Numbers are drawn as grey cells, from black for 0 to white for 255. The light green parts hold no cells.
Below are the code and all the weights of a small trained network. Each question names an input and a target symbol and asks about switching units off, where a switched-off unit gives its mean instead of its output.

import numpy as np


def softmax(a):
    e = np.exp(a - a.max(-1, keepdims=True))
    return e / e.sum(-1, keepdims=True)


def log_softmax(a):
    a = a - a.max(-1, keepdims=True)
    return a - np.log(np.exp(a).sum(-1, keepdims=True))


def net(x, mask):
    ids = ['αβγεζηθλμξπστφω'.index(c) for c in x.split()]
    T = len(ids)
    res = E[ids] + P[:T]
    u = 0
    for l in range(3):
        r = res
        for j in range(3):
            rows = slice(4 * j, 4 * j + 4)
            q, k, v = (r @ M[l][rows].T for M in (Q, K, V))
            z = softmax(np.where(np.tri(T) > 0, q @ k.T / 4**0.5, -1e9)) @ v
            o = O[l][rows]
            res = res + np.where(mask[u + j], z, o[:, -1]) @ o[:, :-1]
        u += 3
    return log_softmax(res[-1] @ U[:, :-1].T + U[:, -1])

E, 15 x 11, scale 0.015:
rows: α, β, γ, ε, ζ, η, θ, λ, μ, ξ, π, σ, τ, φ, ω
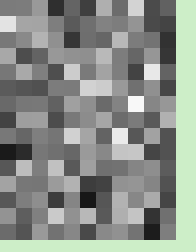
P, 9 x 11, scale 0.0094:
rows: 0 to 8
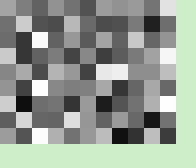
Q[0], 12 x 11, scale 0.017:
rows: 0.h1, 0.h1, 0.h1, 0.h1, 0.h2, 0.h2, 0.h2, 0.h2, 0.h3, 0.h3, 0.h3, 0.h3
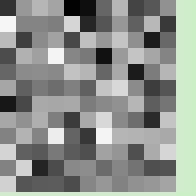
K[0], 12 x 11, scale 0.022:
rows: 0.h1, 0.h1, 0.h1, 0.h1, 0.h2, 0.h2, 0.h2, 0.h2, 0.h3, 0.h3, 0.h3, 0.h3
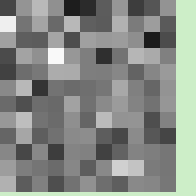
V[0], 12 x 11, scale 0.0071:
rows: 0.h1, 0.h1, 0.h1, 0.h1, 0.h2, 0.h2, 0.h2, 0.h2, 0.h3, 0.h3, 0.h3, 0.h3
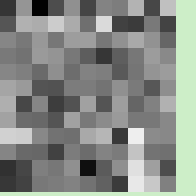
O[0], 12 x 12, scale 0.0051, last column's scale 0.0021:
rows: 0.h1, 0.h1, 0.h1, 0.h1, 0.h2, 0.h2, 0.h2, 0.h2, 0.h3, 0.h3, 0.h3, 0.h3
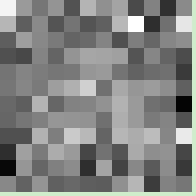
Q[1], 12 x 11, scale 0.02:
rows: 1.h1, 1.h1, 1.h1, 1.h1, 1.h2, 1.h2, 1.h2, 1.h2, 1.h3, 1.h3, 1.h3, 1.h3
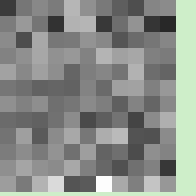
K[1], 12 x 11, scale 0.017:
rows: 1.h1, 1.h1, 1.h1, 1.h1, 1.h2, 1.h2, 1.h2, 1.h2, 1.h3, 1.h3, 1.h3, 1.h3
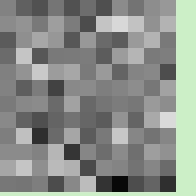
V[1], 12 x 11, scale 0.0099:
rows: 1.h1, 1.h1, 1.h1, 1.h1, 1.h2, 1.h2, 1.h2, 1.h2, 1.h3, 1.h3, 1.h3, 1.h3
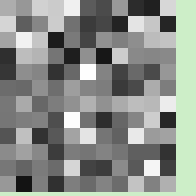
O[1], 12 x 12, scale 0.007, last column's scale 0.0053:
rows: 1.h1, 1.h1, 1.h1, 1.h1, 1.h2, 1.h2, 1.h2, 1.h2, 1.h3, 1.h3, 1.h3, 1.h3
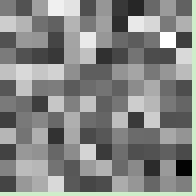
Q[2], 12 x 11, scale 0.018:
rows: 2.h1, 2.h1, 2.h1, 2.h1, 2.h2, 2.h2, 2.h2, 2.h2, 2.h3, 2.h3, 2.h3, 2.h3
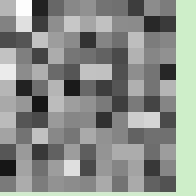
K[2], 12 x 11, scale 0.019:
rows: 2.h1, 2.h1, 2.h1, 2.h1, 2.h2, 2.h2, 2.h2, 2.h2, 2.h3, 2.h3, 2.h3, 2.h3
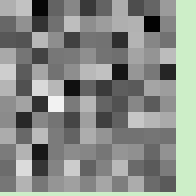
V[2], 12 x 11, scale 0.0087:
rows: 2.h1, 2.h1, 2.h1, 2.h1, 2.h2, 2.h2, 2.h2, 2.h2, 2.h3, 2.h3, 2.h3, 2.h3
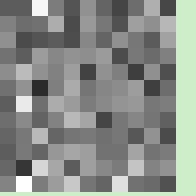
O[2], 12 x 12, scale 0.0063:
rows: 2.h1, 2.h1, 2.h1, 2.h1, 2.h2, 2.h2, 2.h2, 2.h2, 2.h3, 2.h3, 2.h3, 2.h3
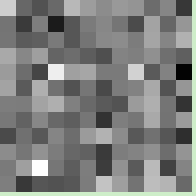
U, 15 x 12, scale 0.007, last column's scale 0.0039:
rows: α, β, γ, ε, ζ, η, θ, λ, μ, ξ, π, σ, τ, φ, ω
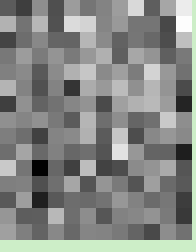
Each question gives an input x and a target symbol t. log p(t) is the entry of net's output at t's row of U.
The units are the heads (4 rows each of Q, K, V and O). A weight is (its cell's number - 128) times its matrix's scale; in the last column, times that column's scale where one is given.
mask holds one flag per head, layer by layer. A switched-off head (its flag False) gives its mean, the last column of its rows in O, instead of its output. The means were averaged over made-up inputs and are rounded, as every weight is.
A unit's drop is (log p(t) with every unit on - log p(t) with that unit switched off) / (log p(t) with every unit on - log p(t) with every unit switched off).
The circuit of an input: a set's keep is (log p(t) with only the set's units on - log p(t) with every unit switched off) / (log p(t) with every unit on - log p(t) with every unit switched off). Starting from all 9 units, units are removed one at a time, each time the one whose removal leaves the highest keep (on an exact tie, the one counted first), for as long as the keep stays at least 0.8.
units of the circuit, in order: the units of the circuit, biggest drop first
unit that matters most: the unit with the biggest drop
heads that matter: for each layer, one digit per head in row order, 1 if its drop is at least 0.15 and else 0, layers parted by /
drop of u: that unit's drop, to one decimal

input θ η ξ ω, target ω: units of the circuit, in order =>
[0.h1 1.h1 0.h3 1.h2]
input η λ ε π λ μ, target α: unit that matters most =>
0.h1
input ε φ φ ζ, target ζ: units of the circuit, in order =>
[1.h2 1.h1]
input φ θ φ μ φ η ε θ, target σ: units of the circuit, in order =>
[1.h1 0.h1 1.h3]
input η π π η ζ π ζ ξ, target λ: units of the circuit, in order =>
[1.h1 1.h3]
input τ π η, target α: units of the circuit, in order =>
[0.h1 1.h3 2.h3]
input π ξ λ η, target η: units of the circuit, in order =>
[0.h1 1.h1]
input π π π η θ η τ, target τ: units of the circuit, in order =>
[0.h3 2.h3 1.h2]
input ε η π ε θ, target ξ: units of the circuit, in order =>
[1.h1 0.h1 2.h3 1.h2]
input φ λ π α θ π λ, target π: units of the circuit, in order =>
[1.h1 1.h2]
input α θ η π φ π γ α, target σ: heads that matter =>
000 / 100 / 000
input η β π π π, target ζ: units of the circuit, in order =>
[1.h1 0.h3]
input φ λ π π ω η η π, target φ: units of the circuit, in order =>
[1.h1 2.h2 1.h3]
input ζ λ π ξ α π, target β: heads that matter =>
101 / 100 / 101
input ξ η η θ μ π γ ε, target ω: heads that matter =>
001 / 101 / 000
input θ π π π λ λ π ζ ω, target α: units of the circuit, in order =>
[0.h1]
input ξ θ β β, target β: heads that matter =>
001 / 100 / 101
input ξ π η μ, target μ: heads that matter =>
110 / 100 / 000
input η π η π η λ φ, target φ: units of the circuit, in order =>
[0.h1 1.h1]
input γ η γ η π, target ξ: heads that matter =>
000 / 101 / 001
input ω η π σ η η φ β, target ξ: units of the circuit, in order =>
[1.h1]
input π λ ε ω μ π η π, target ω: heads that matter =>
001 / 101 / 000
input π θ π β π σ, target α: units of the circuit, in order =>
[0.h1 2.h3]
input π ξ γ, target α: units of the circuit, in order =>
[0.h1 2.h3 1.h2]
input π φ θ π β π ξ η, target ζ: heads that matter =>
001 / 100 / 000
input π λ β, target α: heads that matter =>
100 / 001 / 001
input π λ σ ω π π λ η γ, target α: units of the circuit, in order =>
[0.h1]
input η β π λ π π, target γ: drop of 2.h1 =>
0.5
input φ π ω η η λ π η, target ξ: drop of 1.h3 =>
0.0
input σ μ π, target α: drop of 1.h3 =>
0.1
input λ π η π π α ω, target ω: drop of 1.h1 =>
0.5
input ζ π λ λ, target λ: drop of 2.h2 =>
0.2
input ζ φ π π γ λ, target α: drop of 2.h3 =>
0.2
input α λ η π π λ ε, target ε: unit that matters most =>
0.h1
